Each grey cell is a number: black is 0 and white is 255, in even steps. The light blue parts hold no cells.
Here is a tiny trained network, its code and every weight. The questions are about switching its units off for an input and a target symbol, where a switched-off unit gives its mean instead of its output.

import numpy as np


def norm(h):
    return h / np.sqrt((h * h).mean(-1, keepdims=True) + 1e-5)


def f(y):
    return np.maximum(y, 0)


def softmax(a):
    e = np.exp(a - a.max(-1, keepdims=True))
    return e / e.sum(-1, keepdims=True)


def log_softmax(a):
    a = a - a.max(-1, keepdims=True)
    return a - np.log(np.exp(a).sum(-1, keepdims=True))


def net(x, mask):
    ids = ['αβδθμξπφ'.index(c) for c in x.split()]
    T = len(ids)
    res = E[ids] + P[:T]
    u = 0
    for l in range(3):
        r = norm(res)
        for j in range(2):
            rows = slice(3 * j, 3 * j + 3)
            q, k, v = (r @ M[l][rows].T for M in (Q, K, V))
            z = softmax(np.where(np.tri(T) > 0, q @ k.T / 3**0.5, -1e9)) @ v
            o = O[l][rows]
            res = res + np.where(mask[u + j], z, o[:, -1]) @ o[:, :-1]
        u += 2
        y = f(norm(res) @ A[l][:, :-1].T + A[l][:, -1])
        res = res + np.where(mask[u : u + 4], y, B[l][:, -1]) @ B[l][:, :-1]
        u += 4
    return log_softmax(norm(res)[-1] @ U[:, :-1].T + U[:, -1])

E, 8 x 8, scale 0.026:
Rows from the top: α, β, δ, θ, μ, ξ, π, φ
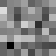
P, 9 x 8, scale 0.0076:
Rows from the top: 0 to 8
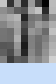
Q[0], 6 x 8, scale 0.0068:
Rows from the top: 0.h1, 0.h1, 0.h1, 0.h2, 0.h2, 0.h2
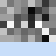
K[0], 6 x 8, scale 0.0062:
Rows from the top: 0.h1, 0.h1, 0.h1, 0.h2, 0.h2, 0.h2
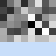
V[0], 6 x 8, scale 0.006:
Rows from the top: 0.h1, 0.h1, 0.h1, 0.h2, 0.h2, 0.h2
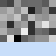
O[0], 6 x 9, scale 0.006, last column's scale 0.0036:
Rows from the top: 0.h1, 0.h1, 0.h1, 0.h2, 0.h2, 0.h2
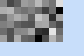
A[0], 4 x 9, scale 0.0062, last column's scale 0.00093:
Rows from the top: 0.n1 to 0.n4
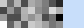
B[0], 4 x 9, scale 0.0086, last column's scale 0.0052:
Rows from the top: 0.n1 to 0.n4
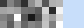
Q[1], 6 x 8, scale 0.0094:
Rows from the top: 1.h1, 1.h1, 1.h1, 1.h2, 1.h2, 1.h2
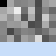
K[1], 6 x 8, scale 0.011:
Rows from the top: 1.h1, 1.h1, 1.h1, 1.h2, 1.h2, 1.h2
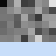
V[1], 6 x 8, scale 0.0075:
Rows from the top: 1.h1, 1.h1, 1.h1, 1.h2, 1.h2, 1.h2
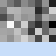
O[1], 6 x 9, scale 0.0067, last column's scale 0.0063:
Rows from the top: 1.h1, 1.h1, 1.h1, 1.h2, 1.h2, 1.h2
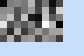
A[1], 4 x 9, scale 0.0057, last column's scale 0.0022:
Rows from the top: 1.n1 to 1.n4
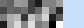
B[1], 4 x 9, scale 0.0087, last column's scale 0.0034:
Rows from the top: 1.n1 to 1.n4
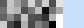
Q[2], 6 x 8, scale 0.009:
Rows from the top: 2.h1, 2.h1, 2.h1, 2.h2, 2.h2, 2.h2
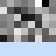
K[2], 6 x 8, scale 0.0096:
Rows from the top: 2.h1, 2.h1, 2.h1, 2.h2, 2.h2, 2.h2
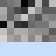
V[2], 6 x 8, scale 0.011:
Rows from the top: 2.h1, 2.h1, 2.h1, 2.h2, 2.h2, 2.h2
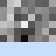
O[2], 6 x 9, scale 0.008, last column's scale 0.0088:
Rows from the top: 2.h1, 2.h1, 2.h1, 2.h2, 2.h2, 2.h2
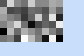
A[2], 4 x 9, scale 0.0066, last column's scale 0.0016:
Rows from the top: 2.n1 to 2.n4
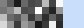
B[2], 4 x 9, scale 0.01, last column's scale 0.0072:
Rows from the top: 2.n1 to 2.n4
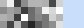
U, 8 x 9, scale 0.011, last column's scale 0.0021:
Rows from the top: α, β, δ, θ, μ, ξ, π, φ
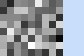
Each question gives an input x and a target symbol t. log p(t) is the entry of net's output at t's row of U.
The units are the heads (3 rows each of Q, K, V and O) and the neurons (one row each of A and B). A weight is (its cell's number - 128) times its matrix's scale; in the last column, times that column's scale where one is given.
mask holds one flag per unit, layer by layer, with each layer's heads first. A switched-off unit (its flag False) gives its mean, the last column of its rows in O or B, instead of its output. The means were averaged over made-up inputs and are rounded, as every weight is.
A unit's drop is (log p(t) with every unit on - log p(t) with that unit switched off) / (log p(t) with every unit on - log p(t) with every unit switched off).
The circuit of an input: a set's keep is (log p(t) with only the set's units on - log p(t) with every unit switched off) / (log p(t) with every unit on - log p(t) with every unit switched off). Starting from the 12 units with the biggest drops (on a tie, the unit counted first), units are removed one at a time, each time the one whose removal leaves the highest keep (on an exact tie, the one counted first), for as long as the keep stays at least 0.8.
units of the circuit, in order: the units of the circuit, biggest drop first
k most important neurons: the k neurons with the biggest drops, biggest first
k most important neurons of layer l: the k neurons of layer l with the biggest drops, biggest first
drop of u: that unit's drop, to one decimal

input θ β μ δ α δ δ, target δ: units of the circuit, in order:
(2.h2, 1.h2)
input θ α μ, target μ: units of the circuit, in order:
(2.h2, 1.h2, 0.n1)
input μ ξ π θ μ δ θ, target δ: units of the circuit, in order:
(1.h2, 2.h2)
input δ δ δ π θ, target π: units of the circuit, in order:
(2.h2)
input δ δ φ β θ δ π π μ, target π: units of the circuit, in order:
(2.h2, 2.h1)
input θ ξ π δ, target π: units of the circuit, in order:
(2.h2, 1.h2)
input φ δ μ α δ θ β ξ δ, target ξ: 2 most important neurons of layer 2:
(2.n1, 2.n2)
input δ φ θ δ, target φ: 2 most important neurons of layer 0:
(0.n4, 0.n3)
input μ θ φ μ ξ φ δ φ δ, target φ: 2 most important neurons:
(2.n4, 1.n2)
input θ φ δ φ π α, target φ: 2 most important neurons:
(2.n4, 1.n4)
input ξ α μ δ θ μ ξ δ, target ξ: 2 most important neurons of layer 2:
(2.n2, 2.n1)
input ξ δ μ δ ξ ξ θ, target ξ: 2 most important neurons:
(1.n4, 0.n3)
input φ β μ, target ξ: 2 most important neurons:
(1.n4, 1.n3)
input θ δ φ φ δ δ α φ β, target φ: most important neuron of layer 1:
(1.n4)
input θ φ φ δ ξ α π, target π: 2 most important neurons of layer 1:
(1.n1, 1.n3)
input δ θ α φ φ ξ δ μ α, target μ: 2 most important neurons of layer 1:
(1.n3, 1.n1)
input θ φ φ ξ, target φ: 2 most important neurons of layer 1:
(1.n3, 1.n4)
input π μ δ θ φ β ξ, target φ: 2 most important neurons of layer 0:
(0.n4, 0.n3)
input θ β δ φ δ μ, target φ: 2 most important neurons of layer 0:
(0.n2, 0.n3)
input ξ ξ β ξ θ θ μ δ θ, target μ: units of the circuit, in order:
(2.h2)
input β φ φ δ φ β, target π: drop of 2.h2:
0.5
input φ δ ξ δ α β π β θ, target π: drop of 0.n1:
0.0
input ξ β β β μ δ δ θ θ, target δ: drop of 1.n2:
0.1
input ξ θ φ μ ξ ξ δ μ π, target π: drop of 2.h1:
0.2
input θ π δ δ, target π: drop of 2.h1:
0.1
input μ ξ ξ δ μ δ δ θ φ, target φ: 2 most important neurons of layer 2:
(2.n4, 2.n2)
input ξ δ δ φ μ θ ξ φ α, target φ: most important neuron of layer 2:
(2.n4)
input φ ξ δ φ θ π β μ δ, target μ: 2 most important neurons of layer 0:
(0.n3, 0.n2)
